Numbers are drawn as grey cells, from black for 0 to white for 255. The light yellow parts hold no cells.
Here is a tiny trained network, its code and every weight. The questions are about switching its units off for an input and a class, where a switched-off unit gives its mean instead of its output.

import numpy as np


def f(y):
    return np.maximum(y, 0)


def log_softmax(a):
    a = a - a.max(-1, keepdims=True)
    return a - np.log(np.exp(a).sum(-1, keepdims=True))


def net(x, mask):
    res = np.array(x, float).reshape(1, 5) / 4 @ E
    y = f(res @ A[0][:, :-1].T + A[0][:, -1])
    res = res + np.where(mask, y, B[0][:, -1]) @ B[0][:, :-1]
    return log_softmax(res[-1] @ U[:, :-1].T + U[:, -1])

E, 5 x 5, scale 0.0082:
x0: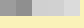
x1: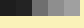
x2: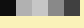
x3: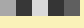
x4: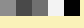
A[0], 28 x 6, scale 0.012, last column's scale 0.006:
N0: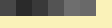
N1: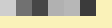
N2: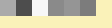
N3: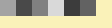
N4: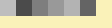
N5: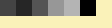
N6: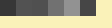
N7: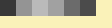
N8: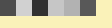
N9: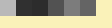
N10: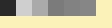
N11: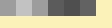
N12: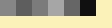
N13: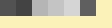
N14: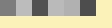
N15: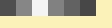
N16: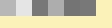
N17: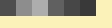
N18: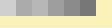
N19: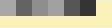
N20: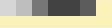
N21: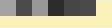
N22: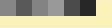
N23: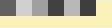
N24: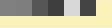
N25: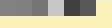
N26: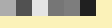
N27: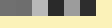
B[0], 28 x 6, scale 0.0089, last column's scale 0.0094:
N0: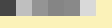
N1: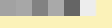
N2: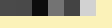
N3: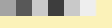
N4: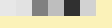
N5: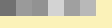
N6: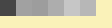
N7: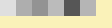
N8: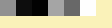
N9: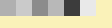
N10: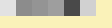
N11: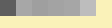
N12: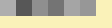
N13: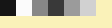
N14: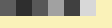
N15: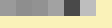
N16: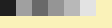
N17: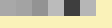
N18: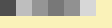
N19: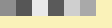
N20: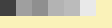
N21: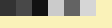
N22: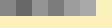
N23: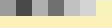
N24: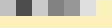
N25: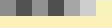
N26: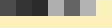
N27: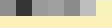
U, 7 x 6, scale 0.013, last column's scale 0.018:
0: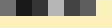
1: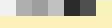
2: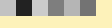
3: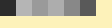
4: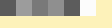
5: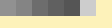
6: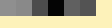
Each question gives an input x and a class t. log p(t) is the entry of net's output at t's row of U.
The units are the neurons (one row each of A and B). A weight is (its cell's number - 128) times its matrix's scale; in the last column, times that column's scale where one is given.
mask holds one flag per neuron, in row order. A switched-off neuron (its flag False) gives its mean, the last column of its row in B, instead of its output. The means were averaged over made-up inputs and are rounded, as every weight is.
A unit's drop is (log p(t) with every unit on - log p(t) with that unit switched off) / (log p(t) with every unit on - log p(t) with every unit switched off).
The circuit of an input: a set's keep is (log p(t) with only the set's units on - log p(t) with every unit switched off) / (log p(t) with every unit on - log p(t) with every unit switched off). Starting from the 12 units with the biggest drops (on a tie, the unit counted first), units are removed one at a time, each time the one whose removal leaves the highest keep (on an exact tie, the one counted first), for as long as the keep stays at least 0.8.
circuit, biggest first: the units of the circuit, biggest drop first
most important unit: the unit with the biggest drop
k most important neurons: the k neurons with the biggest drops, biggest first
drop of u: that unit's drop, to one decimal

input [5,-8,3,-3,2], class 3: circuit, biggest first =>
N16
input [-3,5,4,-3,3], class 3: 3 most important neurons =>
N6, N0, N4
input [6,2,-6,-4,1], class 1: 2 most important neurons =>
N4, N1
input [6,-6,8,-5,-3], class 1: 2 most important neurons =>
N10, N7
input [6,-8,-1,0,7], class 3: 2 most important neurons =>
N16, N18
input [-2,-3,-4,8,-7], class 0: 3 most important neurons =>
N21, N2, N26
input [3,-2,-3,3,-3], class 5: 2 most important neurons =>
N8, N2
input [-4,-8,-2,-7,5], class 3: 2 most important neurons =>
N16, N20
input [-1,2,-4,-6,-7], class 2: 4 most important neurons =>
N24, N23, N21, N2
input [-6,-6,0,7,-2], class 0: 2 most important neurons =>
N21, N13
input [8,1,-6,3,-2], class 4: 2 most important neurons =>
N13, N2
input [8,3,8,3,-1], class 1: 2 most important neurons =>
N7, N10
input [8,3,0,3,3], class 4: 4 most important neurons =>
N13, N2, N20, N16
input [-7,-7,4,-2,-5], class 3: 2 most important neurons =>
N20, N11
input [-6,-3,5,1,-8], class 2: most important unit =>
N23
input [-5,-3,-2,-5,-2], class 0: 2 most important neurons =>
N8, N13
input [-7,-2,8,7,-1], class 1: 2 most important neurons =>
N17, N8
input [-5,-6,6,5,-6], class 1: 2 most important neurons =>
N10, N17
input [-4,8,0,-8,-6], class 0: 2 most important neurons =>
N8, N14
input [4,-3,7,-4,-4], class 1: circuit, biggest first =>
N10
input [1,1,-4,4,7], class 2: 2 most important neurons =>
N3, N19
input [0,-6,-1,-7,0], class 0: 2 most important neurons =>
N8, N14
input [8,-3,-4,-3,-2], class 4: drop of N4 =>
0.2
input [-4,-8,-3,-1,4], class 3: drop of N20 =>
0.1
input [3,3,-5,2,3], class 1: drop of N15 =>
0.0
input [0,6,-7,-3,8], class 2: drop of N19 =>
0.2
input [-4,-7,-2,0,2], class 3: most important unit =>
N20
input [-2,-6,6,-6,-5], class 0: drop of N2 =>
-0.1
